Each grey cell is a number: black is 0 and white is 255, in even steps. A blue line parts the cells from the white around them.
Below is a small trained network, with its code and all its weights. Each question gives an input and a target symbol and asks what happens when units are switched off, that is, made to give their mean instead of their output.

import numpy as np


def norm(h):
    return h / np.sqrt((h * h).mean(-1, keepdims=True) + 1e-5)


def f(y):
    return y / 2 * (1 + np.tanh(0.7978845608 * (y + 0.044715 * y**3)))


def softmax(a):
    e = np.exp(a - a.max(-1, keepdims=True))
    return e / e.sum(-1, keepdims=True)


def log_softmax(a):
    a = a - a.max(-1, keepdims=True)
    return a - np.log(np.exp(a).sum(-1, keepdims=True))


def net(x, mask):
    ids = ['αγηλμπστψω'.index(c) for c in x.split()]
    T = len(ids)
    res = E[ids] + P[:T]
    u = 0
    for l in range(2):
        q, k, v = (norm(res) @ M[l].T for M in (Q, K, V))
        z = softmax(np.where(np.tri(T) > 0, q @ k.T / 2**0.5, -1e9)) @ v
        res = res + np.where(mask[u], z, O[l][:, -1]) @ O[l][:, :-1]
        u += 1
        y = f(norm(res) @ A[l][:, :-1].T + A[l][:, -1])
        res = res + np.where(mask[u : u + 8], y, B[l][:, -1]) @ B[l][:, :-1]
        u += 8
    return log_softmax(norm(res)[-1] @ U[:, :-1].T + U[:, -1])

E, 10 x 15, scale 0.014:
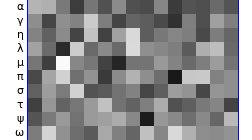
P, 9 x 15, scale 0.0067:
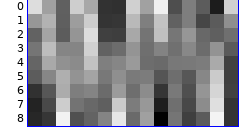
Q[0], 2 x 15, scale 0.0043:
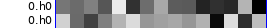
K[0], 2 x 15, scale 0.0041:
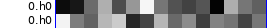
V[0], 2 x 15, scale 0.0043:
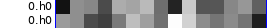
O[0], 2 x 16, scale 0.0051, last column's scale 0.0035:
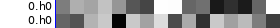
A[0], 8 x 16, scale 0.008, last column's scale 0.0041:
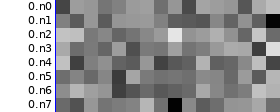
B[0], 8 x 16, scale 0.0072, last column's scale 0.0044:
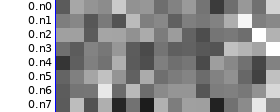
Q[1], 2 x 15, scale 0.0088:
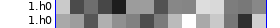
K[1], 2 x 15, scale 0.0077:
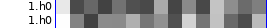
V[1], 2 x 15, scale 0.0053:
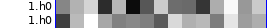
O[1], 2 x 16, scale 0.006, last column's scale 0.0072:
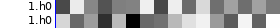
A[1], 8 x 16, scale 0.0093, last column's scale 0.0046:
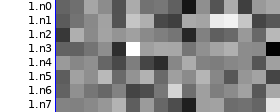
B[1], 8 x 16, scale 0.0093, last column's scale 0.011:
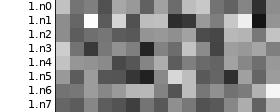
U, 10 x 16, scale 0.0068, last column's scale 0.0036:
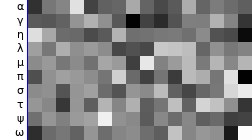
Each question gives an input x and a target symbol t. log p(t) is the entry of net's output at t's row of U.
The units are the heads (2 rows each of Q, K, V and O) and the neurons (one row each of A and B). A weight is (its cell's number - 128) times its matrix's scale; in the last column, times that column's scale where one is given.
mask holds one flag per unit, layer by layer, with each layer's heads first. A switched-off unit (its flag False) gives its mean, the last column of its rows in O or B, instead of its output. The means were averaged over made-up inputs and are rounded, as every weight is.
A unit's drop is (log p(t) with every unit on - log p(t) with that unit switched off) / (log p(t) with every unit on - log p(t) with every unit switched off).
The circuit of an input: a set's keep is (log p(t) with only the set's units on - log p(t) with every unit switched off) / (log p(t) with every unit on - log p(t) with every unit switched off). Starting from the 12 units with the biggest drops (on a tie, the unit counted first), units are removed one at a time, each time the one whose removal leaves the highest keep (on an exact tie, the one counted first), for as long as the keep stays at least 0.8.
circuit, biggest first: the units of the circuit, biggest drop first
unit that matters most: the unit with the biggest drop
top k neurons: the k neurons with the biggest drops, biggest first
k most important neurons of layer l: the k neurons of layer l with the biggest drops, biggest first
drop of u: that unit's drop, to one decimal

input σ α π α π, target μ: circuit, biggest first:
1.h0
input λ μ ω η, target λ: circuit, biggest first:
1.h0, 1.n2
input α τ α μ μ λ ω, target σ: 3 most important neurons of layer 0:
0.n2, 0.n0, 0.n6
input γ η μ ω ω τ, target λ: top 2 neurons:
0.n0, 1.n2
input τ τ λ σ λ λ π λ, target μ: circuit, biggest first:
1.h0, 0.n0
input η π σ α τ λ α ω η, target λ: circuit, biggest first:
1.h0, 1.n6
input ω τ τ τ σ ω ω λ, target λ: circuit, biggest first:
1.h0, 1.n6
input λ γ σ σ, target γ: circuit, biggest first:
0.h0, 1.h0
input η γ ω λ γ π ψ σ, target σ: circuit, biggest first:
0.h0, 1.n6
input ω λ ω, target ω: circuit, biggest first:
0.h0, 1.n1
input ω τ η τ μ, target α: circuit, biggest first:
0.h0, 1.h0
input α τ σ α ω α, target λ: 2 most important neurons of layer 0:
0.n0, 0.n5
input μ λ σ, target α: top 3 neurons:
0.n6, 0.n3, 1.n6
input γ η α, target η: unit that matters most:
1.n0
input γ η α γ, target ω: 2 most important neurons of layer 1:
1.n0, 1.n7
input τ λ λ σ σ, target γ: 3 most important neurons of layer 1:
1.n7, 1.n5, 1.n4
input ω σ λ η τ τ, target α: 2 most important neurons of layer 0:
0.n3, 0.n0
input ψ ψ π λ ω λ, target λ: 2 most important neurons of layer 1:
1.n2, 1.n6
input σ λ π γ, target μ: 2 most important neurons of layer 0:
0.n0, 0.n1
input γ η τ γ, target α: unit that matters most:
0.h0
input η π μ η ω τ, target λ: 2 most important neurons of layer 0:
0.n0, 0.n6
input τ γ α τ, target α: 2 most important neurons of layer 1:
1.n6, 1.n0
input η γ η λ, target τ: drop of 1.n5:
0.2
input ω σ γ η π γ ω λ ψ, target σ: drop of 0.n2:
-0.1
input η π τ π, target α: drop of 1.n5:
0.0
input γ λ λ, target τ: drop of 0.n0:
0.1
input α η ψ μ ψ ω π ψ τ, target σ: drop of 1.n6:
0.2
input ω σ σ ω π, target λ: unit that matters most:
1.h0
